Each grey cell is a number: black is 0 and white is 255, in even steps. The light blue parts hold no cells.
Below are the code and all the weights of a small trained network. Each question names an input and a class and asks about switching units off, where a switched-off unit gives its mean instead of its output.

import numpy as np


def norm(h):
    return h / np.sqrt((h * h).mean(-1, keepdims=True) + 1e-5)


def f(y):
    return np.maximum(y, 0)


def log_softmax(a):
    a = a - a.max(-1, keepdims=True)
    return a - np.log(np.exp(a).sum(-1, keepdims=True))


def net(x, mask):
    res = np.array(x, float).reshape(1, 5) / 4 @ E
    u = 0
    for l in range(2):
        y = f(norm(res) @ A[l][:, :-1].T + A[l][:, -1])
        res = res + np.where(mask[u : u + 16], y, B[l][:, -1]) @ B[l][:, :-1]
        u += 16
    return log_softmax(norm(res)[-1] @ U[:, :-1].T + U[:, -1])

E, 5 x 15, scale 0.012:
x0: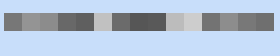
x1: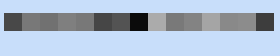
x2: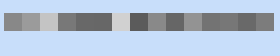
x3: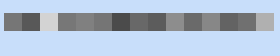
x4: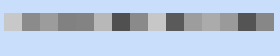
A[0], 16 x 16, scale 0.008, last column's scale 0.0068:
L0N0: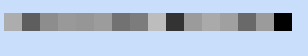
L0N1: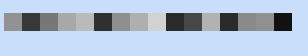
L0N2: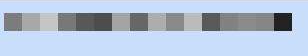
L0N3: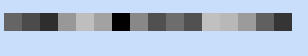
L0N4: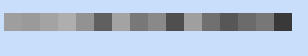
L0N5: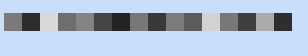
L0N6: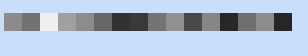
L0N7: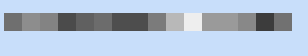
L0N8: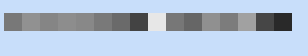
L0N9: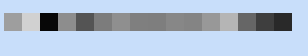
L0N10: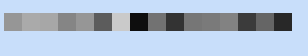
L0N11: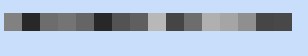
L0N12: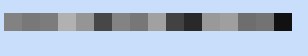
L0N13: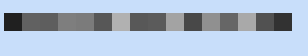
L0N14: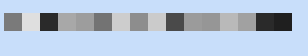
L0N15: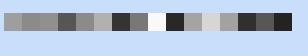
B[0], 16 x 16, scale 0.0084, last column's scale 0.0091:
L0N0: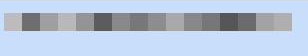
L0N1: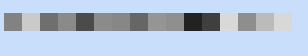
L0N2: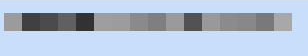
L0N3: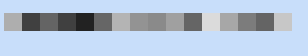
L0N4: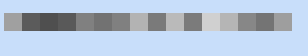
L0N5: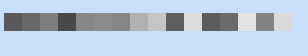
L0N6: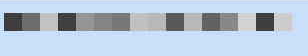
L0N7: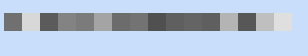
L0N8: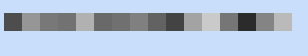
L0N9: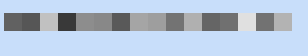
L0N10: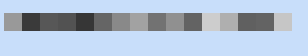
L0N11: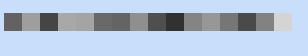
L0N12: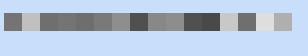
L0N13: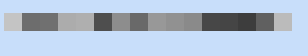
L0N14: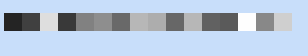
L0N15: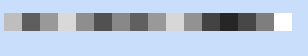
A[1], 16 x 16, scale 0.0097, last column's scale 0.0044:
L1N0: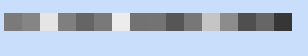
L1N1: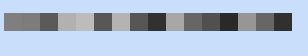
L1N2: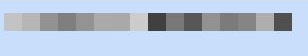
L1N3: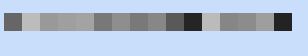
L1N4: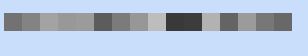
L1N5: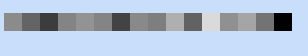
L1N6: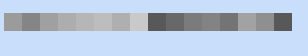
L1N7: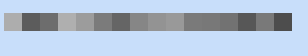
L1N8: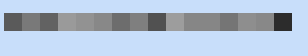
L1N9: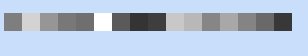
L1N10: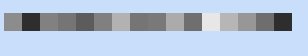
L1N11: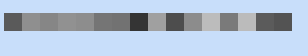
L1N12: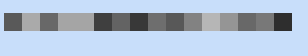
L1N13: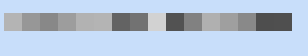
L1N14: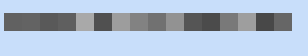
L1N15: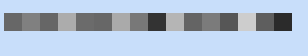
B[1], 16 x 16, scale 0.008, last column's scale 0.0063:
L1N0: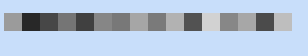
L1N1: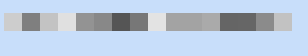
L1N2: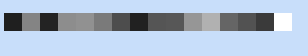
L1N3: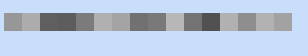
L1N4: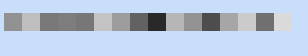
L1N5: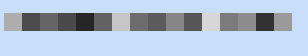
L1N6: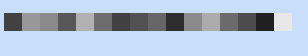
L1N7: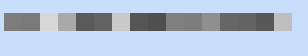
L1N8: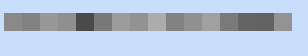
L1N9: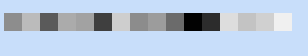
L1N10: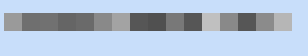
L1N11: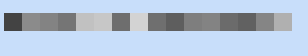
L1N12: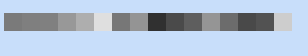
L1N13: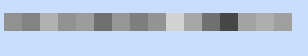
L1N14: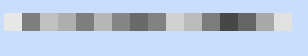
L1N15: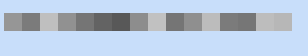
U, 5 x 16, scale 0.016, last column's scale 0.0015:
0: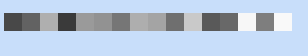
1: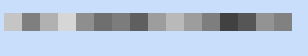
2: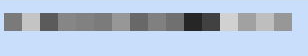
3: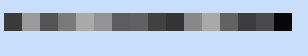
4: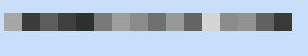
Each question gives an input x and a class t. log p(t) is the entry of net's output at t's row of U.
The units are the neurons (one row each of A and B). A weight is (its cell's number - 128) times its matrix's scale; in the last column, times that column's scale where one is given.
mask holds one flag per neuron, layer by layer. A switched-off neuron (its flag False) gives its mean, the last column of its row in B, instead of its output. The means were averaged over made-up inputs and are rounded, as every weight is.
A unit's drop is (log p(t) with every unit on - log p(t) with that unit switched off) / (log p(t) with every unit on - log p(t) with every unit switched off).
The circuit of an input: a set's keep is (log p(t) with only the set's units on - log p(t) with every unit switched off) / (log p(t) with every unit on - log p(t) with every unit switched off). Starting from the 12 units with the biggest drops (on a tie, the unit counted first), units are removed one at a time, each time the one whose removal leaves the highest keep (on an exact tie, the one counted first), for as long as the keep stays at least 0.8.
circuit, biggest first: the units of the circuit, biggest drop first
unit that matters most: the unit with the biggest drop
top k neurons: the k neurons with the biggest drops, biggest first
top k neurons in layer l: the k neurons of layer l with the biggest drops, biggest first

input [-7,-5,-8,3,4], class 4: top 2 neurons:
L0N3, L0N7
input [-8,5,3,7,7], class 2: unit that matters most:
L0N1
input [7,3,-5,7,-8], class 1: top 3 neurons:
L0N13, L0N14, L1N14
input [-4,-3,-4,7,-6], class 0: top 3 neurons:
L0N5, L0N15, L0N6
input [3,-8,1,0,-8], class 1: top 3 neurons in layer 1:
L1N1, L1N15, L1N14
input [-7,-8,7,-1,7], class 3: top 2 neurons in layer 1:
L1N2, L1N6
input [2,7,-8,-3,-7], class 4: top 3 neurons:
L0N3, L0N15, L1N5
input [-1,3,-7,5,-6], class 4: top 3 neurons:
L0N3, L0N15, L1N5
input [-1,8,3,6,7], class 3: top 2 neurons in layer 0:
L0N11, L0N8
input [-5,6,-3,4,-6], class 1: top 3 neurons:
L0N13, L1N14, L1N1
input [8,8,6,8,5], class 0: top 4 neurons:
L0N6, L0N5, L0N1, L0N12
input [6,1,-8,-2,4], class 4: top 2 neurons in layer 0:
L0N3, L0N1
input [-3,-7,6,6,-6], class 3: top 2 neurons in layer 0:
L0N15, L0N14
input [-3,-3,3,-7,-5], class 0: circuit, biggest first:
L0N14
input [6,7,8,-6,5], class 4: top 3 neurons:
L0N10, L0N2, L0N5
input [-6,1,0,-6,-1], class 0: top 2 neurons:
L0N14, L0N9
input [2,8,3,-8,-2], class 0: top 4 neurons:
L0N14, L0N9, L1N2, L1N6
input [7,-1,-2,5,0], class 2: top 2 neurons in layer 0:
L0N7, L0N14
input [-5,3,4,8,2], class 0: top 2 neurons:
L0N6, L0N5
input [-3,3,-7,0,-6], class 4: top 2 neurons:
L0N3, L0N15
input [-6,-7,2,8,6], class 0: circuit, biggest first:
L0N5
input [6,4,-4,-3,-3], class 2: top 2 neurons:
L0N7, L1N9
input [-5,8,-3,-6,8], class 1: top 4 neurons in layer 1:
L1N13, L1N2, L1N6, L1N7
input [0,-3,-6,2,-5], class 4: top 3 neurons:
L0N3, L0N15, L1N5
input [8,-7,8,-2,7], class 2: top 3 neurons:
L1N9, L0N3, L0N13
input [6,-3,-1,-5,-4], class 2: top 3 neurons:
L1N9, L0N5, L0N6
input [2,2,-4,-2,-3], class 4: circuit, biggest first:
L0N3
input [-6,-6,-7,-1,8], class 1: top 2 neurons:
L0N15, L0N10
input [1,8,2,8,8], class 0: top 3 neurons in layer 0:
L0N6, L0N5, L0N13
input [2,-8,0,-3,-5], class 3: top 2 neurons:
L0N15, L1N2
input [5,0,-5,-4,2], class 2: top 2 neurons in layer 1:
L1N9, L1N0
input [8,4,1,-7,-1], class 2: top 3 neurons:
L0N7, L1N9, L0N5
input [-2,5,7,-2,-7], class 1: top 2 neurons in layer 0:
L0N13, L0N3
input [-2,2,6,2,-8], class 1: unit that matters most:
L0N13
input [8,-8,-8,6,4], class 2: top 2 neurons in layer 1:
L1N9, L1N12
